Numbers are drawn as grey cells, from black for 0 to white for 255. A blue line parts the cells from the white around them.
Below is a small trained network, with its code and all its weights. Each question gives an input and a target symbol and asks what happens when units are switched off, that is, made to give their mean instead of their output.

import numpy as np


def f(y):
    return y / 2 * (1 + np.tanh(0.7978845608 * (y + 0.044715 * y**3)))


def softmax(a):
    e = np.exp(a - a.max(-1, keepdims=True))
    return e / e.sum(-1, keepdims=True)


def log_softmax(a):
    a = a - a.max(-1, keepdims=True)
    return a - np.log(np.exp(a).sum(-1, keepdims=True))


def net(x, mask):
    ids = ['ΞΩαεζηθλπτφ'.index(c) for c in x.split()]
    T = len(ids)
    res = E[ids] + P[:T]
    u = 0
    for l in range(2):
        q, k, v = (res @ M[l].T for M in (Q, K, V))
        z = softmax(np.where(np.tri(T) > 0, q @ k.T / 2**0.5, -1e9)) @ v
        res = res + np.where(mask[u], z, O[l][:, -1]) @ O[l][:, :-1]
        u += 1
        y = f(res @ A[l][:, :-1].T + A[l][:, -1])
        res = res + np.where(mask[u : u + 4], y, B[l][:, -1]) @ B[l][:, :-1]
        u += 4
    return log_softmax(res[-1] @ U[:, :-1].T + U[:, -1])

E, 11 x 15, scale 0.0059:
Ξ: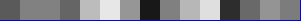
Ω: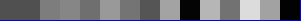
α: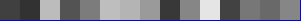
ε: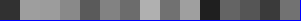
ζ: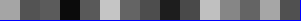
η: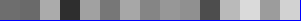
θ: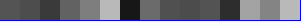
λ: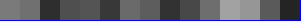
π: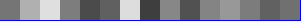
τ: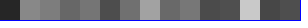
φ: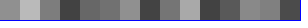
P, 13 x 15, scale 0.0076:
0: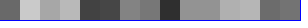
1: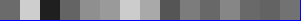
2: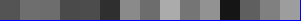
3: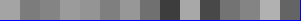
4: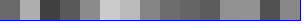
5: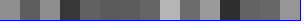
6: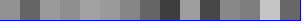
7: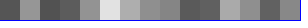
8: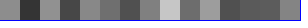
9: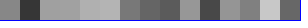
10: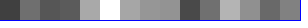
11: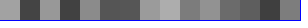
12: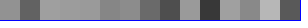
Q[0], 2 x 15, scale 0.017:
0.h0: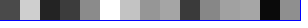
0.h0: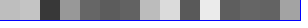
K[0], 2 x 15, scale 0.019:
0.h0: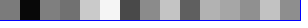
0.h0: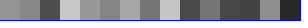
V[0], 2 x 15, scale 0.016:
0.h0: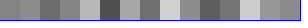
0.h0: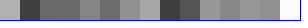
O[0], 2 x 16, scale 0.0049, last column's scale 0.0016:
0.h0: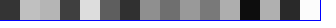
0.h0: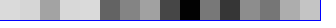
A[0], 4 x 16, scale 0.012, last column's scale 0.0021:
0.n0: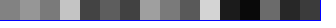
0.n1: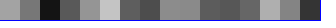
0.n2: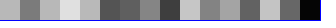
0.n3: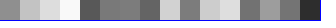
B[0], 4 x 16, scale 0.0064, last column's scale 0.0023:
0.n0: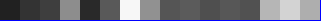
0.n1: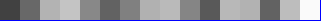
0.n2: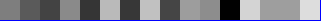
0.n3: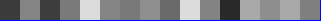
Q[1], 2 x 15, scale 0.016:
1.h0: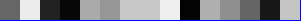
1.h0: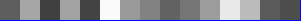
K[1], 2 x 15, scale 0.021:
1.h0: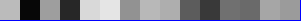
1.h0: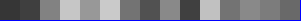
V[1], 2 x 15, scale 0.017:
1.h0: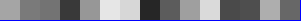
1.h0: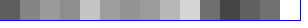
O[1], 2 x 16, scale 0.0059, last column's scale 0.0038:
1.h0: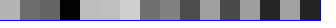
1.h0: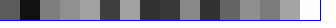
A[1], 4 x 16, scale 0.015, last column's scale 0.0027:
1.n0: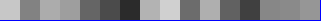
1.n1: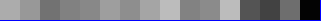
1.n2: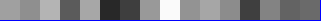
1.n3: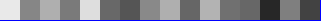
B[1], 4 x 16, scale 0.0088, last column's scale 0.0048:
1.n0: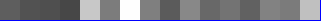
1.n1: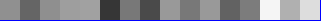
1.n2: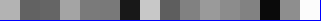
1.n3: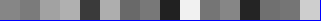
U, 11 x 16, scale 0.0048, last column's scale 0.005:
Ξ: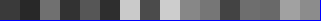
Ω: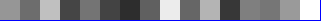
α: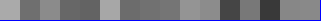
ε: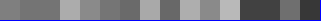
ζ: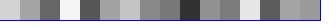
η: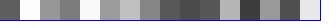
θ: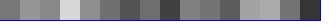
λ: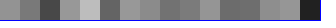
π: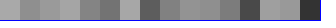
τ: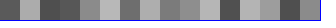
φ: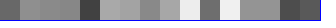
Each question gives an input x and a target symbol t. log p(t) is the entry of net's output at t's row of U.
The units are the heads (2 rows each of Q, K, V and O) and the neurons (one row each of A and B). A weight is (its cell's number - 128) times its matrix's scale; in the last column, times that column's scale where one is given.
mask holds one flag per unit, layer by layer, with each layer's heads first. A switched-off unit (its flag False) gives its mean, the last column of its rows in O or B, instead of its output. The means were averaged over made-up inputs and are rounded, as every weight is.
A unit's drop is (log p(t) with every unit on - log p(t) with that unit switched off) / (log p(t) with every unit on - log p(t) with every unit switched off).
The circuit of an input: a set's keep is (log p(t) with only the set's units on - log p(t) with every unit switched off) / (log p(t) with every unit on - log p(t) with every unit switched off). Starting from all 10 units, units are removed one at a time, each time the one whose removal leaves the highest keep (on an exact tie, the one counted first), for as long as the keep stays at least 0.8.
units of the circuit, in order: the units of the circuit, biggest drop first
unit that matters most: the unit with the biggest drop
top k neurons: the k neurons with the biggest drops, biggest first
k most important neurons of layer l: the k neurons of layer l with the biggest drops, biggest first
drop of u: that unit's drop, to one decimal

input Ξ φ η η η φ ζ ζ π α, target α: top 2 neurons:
(0.n1 1.n3)
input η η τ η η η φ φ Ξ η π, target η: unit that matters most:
0.h0
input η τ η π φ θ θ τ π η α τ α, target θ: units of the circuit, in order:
(1.h0 0.h0 0.n2)
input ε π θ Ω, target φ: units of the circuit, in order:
(0.h0 1.h0)
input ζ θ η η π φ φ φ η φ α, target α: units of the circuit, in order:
(1.h0 1.n3 0.n1)
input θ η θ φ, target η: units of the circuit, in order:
(1.h0 1.n0 0.n3)
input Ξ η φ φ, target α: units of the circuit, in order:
(1.h0 0.n1 1.n3)
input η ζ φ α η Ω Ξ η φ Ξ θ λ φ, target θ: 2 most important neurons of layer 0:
(0.n3 0.n2)
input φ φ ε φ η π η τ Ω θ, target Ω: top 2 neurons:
(0.n1 1.n1)
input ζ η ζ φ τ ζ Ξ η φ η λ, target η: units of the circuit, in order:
(0.h0 1.n2)
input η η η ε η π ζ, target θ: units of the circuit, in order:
(1.h0 0.h0 0.n2)
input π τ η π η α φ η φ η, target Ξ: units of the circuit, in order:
(0.n3 1.h0)
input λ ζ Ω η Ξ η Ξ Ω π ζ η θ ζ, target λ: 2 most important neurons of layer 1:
(1.n0 1.n1)
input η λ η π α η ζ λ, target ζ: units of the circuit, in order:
(0.h0)
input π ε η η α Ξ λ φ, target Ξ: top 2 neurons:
(0.n1 1.n2)
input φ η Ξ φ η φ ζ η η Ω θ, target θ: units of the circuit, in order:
(1.h0 0.n1)
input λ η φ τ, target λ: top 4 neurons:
(1.n0 1.n1 1.n2 0.n1)
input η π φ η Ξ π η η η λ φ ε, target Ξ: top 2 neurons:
(0.n0 1.n2)
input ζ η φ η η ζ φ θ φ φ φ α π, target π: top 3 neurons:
(1.n1 1.n3 0.n1)
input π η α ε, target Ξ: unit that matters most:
0.n3
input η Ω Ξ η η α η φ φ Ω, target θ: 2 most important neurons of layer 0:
(0.n3 0.n2)
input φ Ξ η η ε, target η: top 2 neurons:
(1.n2 0.n2)
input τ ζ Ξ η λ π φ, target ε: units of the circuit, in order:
(1.n2 1.h0)
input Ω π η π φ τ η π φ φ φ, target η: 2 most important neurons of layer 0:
(0.n2 0.n1)
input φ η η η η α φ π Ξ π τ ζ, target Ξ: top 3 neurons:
(0.n0 1.n2 1.n3)
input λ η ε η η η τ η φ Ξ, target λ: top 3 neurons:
(1.n0 1.n1 1.n2)
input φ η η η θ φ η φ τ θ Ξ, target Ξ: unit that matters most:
0.n1
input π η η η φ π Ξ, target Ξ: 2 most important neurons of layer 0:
(0.n3 0.n1)
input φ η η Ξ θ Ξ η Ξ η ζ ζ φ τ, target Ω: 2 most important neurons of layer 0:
(0.n1 0.n2)
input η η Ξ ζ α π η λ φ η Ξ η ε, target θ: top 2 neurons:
(0.n3 0.n2)
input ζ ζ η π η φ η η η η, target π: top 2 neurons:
(1.n1 1.n3)
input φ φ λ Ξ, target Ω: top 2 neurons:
(1.n1 0.n1)
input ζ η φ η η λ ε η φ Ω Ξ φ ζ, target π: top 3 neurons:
(1.n1 1.n3 0.n1)
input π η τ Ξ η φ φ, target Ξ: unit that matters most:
0.n3
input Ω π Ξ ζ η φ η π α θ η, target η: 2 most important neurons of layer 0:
(0.n2 0.n1)
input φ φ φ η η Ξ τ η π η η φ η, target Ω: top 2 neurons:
(1.n1 0.n1)
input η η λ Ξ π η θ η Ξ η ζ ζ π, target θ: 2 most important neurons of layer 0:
(0.n3 0.n2)
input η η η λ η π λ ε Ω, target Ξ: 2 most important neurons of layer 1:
(1.n2 1.n3)
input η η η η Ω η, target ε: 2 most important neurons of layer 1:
(1.n2 1.n3)
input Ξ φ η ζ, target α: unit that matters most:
1.h0
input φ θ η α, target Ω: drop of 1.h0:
1.0
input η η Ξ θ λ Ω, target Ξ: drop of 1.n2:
0.2
